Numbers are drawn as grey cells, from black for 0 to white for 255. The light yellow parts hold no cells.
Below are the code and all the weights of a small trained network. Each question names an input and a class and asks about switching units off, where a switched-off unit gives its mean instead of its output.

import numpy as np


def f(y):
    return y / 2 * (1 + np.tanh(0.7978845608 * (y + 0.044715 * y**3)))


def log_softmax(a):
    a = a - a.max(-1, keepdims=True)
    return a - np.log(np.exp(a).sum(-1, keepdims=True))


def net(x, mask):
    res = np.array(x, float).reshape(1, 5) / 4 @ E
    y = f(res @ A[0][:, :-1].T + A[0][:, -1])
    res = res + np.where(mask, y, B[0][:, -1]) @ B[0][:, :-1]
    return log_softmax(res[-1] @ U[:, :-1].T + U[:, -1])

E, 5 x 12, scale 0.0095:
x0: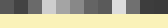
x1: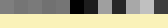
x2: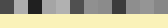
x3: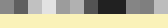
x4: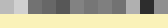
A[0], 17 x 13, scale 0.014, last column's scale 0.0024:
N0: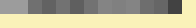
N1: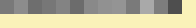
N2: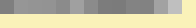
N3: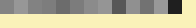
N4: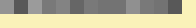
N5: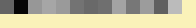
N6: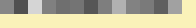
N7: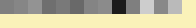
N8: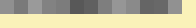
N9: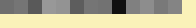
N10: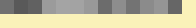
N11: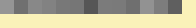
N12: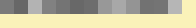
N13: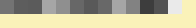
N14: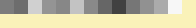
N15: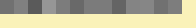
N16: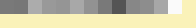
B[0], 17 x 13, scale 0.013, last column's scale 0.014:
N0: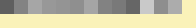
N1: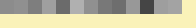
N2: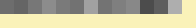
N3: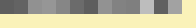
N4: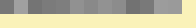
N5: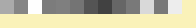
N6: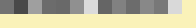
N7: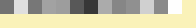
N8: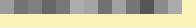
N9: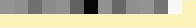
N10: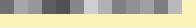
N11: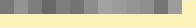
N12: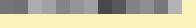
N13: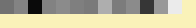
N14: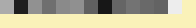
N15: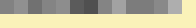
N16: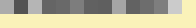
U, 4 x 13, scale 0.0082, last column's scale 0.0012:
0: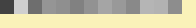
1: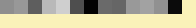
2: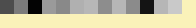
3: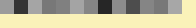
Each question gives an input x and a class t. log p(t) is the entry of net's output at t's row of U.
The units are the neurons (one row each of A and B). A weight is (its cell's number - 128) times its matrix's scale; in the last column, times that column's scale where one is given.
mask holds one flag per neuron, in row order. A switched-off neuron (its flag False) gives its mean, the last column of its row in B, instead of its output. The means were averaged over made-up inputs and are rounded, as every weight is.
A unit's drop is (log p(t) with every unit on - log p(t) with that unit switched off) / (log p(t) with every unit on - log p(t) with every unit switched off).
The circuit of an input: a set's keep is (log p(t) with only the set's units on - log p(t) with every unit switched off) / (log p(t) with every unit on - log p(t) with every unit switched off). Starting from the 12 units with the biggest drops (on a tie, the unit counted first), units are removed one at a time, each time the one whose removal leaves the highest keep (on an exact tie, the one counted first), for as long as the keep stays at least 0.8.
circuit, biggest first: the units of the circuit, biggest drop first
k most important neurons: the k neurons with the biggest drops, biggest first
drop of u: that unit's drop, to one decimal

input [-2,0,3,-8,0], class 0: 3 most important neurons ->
(N13; N14; N0)
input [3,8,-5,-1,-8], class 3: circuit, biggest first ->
(N6)
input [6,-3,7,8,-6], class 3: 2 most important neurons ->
(N7; N14)
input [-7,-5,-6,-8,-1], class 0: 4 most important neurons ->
(N14; N13; N16; N5)
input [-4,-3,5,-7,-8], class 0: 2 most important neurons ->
(N13; N14)
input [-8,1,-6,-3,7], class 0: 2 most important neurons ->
(N9; N14)
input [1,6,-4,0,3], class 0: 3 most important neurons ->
(N14; N16; N5)
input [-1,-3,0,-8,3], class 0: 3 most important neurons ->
(N13; N14; N0)
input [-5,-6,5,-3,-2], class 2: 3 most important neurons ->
(N5; N7; N9)
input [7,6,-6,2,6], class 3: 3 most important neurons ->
(N5; N6; N12)
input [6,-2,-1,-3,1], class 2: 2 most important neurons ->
(N13; N14)
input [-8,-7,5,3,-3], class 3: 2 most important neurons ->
(N14; N16)
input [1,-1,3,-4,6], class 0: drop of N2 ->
0.3
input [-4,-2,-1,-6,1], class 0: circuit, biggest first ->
(N14)
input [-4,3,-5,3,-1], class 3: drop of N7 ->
-0.1
